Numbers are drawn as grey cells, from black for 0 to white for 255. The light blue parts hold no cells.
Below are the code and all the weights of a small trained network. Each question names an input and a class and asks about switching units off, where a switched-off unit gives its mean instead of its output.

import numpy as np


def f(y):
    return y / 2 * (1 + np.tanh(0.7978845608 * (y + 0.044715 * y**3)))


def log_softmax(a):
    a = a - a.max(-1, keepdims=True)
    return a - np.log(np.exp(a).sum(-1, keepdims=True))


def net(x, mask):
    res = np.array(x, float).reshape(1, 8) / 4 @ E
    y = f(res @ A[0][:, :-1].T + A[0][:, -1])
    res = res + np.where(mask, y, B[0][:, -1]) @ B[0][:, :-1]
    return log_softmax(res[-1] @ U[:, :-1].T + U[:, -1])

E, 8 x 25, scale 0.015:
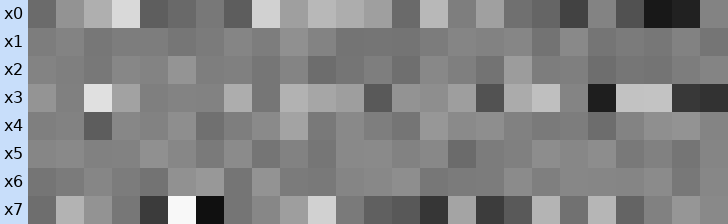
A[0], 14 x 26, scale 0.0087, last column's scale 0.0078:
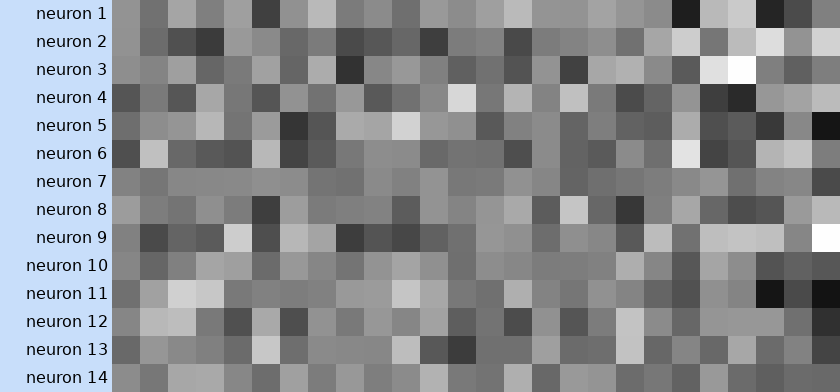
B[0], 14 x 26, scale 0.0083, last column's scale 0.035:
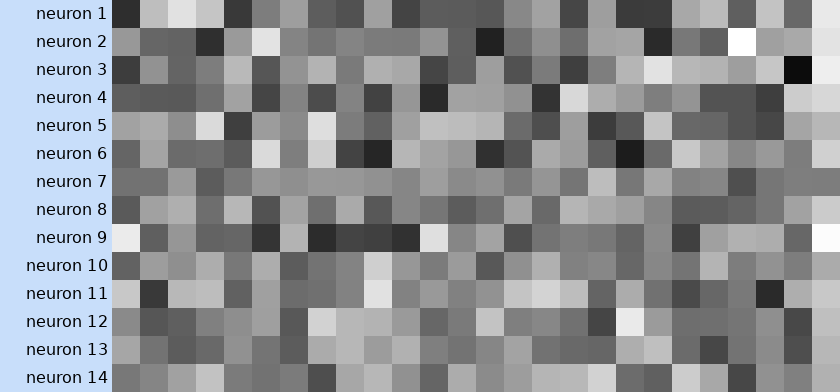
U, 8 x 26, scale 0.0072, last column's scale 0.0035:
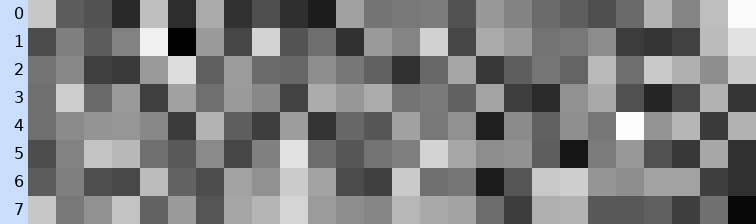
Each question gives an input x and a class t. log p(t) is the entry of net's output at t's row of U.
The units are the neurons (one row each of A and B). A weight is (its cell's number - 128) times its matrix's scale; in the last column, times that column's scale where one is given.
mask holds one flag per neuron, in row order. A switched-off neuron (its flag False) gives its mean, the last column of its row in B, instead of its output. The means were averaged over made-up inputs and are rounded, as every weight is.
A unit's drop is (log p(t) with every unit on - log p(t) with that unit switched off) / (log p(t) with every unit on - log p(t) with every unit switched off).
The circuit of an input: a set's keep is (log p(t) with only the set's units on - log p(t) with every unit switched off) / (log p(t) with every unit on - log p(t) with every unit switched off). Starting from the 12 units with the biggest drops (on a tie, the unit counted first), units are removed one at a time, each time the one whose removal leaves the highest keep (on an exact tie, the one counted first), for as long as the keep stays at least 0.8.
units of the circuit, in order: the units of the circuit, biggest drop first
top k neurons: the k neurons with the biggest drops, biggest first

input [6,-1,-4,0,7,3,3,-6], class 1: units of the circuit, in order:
[neuron 4]
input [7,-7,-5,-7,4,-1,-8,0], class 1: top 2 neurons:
[neuron 4; neuron 8]
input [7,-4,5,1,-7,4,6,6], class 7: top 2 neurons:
[neuron 11; neuron 13]
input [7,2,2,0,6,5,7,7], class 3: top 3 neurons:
[neuron 6; neuron 5; neuron 3]
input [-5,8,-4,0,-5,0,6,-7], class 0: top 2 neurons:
[neuron 9; neuron 3]
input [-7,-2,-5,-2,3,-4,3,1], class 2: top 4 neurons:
[neuron 2; neuron 4; neuron 8; neuron 3]
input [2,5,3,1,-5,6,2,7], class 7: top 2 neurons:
[neuron 12; neuron 13]
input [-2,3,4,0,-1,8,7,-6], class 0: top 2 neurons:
[neuron 3; neuron 9]
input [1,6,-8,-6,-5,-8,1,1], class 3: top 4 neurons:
[neuron 6; neuron 9; neuron 3; neuron 4]
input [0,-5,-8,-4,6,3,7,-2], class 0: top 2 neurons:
[neuron 14; neuron 3]
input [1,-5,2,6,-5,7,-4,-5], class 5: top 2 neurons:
[neuron 11; neuron 14]
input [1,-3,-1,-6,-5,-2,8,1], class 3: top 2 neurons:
[neuron 6; neuron 9]
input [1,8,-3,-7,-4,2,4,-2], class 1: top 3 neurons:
[neuron 4; neuron 8; neuron 9]
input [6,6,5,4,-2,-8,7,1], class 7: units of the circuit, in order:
[neuron 5]
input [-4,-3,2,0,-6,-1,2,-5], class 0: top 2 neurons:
[neuron 9; neuron 3]
